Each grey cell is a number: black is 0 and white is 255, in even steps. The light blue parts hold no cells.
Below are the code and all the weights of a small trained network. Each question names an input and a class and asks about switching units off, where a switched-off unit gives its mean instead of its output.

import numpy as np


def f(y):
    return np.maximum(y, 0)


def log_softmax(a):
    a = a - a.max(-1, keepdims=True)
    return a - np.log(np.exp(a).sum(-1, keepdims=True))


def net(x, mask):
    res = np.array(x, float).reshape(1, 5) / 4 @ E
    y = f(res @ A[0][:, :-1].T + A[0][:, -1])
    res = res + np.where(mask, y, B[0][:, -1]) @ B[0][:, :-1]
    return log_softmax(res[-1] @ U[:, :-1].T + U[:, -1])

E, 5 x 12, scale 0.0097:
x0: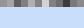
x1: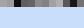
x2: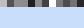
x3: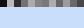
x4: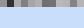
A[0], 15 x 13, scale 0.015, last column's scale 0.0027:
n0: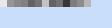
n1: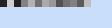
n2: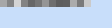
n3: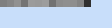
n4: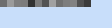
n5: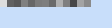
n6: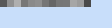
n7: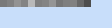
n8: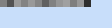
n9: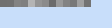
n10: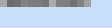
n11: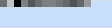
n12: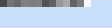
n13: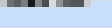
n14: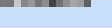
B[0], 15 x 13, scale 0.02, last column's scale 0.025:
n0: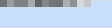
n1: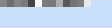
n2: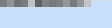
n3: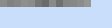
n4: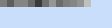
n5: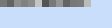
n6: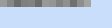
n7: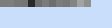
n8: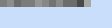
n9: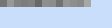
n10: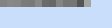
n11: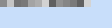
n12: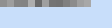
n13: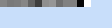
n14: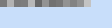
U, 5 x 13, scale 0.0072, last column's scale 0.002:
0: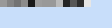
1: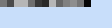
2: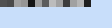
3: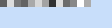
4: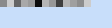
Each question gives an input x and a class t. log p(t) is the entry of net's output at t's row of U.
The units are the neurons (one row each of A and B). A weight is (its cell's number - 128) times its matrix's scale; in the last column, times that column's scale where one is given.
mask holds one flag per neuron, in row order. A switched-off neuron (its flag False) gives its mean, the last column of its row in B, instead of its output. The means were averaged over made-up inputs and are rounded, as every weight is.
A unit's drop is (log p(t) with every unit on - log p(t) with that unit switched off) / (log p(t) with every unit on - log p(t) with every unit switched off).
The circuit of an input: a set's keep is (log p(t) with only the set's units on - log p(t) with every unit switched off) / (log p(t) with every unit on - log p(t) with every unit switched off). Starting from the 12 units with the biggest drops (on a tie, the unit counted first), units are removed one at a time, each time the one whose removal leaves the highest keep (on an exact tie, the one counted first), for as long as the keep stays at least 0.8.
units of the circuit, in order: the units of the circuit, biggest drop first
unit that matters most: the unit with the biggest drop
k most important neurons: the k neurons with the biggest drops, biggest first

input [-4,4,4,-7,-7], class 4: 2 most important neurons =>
(n0, n1)
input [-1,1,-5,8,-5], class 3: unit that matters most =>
n13
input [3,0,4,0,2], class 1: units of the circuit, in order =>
(n1, n11, n14, n12)
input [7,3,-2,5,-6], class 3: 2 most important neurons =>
(n13, n11)
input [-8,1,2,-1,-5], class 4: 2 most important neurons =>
(n1, n5)
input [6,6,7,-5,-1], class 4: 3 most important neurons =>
(n0, n1, n13)
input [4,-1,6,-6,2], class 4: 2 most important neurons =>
(n0, n1)
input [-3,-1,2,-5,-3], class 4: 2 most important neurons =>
(n1, n2)
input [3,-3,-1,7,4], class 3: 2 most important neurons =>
(n13, n4)
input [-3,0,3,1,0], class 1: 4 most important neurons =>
(n1, n11, n14, n0)
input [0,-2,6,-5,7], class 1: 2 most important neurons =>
(n1, n11)
